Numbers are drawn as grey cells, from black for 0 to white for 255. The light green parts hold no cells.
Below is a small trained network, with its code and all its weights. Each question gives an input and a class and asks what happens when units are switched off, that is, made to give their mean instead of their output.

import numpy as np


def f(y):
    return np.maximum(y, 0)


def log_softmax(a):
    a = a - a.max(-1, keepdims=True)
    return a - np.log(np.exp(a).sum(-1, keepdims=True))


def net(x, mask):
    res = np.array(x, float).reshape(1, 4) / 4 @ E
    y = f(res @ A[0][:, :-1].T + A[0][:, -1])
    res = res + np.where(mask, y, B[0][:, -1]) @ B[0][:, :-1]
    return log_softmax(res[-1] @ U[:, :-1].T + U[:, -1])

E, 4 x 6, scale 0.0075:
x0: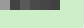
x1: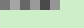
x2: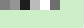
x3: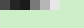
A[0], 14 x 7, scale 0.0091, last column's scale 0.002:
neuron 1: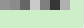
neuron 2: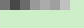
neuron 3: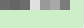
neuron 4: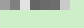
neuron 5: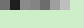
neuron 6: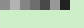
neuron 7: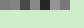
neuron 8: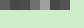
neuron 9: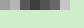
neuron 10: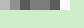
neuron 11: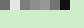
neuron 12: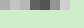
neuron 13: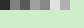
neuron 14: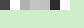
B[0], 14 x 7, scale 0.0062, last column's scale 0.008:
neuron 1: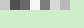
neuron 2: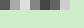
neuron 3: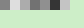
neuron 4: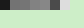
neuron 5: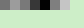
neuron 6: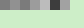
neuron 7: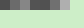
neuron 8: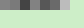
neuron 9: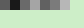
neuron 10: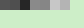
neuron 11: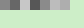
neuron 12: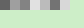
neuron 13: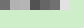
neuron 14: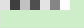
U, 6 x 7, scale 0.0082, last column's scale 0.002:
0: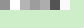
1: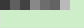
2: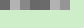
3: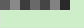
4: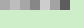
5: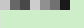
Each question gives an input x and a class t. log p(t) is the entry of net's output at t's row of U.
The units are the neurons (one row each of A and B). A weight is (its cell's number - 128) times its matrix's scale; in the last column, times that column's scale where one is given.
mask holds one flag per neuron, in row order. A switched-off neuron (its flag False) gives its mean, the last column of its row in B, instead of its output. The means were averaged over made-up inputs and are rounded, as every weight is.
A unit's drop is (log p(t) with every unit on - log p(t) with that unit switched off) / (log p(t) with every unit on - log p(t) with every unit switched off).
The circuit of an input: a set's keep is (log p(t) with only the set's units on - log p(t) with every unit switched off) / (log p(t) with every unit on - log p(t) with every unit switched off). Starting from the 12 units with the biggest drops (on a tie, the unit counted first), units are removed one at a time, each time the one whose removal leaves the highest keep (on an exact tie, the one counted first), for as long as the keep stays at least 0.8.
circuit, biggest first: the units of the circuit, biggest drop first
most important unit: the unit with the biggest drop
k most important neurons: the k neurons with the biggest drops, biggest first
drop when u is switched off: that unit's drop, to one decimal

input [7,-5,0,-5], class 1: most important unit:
neuron 4
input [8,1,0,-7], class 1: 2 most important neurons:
(neuron 4; neuron 9)
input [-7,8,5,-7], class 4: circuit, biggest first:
(neuron 14; neuron 11)
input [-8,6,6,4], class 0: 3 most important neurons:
(neuron 3; neuron 13; neuron 2)
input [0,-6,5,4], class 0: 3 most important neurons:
(neuron 3; neuron 2; neuron 9)
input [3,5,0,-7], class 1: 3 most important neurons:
(neuron 9; neuron 4; neuron 10)
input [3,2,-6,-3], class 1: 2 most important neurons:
(neuron 4; neuron 9)
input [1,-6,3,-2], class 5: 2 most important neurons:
(neuron 13; neuron 3)
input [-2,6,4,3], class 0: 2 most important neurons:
(neuron 3; neuron 13)
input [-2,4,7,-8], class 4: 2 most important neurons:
(neuron 14; neuron 11)
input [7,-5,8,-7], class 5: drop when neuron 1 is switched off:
0.1
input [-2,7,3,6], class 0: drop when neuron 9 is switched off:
0.1
